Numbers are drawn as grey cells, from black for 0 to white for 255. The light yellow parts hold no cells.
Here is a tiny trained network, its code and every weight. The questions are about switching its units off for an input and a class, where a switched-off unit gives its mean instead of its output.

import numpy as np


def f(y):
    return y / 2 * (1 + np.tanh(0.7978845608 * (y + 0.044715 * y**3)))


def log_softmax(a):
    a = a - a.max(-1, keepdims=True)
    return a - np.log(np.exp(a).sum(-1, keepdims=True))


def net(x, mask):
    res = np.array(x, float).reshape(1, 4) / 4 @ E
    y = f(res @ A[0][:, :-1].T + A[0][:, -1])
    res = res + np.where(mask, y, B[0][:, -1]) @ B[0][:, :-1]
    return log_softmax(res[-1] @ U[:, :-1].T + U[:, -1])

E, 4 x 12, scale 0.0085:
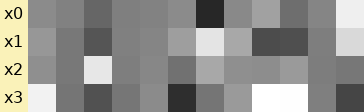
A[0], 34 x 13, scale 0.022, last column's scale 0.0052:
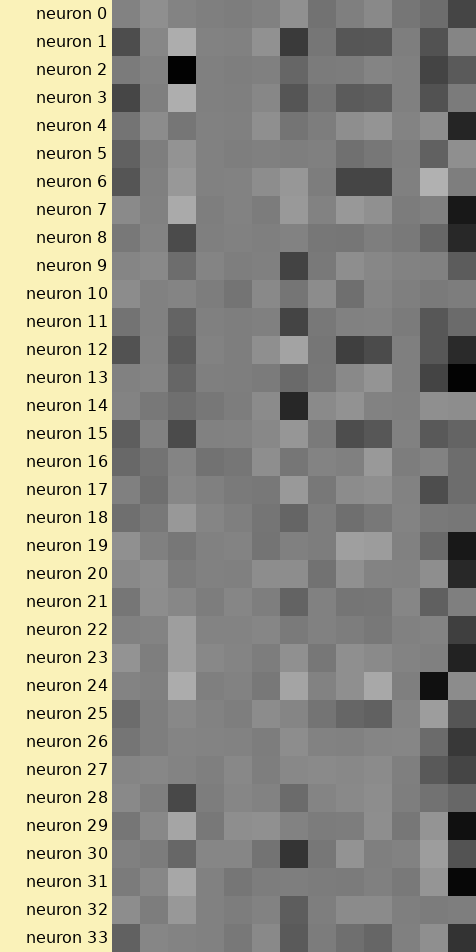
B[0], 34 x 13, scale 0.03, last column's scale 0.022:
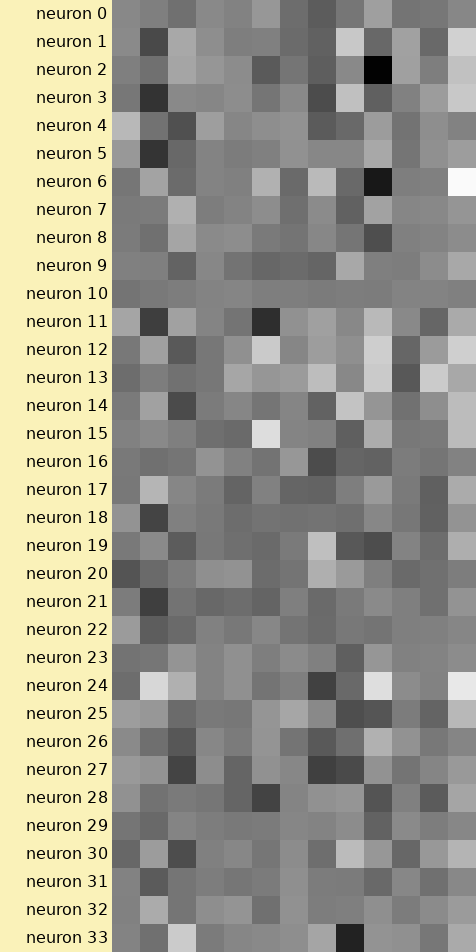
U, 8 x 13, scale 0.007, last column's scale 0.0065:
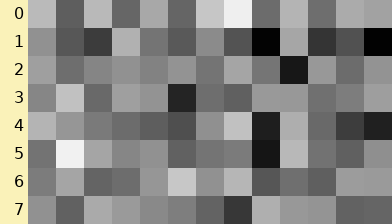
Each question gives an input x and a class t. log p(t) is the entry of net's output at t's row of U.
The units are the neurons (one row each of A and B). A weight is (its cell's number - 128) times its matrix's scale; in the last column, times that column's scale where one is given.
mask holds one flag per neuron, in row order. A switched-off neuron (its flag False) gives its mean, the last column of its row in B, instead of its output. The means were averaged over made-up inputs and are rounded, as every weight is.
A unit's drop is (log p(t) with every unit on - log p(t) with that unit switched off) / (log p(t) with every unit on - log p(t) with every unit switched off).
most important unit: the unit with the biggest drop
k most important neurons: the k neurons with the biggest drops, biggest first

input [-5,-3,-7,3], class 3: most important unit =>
neuron 2
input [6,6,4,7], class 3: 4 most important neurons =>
(neuron 6; neuron 33; neuron 13; neuron 15)
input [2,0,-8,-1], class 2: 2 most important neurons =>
(neuron 24; neuron 2)
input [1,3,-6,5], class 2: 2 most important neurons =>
(neuron 24; neuron 2)
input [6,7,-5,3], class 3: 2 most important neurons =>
(neuron 6; neuron 30)
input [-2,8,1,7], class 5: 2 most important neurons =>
(neuron 3; neuron 1)
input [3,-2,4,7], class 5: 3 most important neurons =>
(neuron 3; neuron 24; neuron 1)
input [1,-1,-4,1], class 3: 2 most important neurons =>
(neuron 6; neuron 1)
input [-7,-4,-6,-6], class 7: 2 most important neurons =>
(neuron 1; neuron 3)
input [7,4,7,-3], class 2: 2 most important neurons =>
(neuron 12; neuron 24)
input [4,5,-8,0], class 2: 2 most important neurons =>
(neuron 2; neuron 24)
